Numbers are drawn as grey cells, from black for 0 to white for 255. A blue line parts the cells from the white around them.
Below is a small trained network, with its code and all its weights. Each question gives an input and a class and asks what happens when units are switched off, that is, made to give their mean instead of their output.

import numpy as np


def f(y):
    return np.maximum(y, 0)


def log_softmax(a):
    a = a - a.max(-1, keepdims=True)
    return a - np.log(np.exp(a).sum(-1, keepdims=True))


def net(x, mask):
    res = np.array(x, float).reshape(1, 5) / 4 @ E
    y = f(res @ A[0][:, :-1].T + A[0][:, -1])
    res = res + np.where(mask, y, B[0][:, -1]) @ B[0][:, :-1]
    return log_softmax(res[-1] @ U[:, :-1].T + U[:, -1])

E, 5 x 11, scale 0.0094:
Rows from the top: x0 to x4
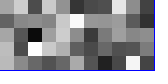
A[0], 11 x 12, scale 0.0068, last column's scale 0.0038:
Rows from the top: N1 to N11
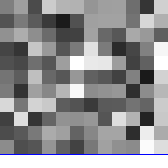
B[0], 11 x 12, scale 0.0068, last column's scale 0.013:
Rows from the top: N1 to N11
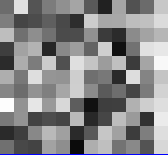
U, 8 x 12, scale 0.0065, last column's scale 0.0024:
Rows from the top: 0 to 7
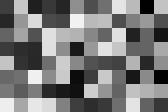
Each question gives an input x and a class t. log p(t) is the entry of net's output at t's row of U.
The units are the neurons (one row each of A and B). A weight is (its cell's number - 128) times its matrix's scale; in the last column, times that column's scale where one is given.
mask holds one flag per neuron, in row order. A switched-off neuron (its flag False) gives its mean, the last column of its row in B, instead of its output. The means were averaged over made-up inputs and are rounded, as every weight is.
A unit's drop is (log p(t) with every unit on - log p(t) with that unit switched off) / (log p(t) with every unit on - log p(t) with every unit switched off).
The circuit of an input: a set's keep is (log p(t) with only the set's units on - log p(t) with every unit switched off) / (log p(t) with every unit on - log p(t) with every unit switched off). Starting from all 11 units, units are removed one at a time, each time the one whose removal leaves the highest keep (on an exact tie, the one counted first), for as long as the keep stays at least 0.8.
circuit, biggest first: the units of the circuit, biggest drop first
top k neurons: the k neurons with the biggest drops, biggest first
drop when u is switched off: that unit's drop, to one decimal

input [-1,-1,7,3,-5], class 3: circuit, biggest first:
N4, N11
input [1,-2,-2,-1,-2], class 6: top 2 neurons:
N5, N10
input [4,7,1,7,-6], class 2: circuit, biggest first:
N1
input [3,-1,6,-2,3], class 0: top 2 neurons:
N8, N9
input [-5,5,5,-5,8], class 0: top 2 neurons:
N9, N4
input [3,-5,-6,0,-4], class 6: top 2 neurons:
N2, N3
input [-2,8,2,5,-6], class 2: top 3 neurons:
N5, N1, N10
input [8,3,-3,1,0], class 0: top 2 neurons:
N9, N1
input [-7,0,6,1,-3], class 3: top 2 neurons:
N10, N8
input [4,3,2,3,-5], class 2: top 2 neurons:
N1, N4
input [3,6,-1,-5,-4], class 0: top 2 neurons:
N9, N8
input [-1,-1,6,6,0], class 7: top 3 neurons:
N8, N4, N5
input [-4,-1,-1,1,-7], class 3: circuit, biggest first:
N10, N8
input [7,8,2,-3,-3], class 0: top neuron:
N9
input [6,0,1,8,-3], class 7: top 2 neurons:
N8, N4
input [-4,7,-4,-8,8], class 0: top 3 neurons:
N9, N4, N8
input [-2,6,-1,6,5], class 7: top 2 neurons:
N8, N6
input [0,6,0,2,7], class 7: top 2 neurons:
N6, N11
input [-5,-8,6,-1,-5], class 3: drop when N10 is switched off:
0.1
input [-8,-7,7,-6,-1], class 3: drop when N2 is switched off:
-0.1
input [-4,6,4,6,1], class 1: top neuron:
N6
